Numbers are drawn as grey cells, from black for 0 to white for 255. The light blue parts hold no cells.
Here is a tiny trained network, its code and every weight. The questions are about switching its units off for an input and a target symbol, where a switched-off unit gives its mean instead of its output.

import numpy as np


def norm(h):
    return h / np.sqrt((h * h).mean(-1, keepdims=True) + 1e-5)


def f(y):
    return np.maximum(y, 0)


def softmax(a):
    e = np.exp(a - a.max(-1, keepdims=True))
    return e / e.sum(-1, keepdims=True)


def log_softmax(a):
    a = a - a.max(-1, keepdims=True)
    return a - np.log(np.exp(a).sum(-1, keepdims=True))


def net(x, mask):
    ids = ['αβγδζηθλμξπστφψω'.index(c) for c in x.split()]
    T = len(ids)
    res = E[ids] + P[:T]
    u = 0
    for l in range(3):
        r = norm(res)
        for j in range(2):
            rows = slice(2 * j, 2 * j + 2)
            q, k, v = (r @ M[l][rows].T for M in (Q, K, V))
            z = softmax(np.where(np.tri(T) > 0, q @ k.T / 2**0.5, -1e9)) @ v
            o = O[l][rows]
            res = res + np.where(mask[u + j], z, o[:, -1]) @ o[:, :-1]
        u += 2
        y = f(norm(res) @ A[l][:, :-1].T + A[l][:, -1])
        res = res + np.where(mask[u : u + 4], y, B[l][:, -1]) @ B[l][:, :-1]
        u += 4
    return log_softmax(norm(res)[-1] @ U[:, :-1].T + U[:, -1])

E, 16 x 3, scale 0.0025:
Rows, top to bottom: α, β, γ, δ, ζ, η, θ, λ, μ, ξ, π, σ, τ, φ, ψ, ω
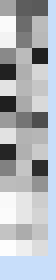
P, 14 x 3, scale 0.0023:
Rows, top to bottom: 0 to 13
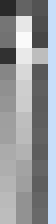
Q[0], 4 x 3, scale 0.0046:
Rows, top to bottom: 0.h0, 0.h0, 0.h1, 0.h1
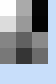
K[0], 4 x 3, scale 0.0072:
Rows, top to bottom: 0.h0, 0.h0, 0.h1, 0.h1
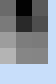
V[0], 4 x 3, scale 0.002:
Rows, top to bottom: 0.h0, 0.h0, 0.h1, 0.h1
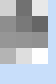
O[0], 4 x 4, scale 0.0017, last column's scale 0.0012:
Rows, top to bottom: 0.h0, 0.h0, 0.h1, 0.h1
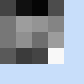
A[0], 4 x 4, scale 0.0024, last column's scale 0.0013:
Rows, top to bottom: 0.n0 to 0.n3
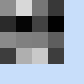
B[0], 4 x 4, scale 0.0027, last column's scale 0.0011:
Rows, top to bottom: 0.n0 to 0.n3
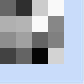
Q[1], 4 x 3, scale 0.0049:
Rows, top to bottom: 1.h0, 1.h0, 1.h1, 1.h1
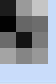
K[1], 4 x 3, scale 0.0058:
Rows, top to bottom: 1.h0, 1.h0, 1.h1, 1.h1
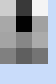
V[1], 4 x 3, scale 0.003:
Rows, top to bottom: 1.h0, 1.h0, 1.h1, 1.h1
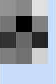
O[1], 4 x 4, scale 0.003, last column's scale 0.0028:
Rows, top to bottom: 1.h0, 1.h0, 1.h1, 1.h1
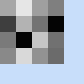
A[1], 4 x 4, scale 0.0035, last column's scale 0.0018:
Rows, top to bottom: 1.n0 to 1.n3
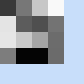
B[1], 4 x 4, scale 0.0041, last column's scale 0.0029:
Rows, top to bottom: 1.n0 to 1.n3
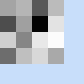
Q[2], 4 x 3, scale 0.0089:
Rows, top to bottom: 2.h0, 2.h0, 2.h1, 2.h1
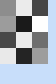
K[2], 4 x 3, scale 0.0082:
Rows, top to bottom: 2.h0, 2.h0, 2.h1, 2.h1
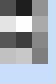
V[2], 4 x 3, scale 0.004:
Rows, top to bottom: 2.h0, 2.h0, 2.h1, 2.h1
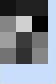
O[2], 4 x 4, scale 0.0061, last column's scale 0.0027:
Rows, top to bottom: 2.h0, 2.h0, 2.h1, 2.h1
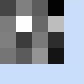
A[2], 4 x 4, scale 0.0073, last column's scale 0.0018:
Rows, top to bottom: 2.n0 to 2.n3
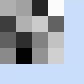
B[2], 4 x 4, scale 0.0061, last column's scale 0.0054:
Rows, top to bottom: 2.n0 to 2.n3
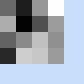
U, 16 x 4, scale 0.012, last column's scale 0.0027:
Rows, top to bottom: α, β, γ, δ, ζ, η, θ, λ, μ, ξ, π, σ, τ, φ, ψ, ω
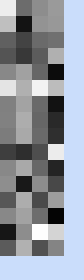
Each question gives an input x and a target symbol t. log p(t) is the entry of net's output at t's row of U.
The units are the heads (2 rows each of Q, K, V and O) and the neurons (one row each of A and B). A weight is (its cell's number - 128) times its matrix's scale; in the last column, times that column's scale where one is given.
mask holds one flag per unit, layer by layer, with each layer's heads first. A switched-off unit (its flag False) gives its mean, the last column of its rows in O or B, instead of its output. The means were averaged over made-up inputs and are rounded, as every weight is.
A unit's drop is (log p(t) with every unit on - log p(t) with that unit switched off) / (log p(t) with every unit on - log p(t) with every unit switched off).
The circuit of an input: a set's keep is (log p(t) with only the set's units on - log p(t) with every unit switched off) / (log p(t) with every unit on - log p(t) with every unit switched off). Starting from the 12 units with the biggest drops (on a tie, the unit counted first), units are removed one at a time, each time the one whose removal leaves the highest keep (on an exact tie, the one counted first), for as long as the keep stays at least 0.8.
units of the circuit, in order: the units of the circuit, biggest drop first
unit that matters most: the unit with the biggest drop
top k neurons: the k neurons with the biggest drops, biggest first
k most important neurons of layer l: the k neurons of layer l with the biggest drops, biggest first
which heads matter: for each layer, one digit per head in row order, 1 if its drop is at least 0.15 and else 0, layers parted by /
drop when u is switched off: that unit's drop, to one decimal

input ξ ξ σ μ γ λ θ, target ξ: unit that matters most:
1.n2
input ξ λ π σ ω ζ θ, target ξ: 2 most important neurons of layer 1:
(1.n2; 1.n1)
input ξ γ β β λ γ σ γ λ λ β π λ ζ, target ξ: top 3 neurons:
(1.n2; 0.n3; 1.n1)
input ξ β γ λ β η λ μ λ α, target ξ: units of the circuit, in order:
(2.h0; 1.n2)
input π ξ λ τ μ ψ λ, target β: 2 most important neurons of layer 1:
(1.n3; 1.n1)
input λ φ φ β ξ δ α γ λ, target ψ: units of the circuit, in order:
(1.h1; 2.h0; 1.n3; 2.n3)
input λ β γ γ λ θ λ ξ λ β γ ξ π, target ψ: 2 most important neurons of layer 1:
(1.n3; 1.n1)
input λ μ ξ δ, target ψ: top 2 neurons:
(2.n3; 1.n1)
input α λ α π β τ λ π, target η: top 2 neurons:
(0.n1; 2.n1)
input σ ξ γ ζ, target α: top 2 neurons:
(1.n1; 2.n1)
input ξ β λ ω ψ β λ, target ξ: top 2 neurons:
(2.n0; 1.n2)
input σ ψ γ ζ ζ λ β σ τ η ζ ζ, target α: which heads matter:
10 / 10 / 10
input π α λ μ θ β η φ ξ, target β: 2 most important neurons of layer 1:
(1.n1; 1.n3)
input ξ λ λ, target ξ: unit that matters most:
2.h0
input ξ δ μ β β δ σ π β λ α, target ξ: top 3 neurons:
(1.n1; 1.n2; 2.n0)
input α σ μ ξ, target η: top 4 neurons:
(0.n1; 1.n1; 2.n1; 0.n0)
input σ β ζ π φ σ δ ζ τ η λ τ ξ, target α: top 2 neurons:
(1.n1; 2.n3)
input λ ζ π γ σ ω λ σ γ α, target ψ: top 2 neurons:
(1.n1; 1.n3)
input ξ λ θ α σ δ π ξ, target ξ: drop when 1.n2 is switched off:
0.9
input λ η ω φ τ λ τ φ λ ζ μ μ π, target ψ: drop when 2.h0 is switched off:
0.9
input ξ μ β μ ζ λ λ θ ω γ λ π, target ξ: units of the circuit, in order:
(2.h0)
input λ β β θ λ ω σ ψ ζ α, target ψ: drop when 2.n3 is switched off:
0.3
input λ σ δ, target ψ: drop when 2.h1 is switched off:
0.0
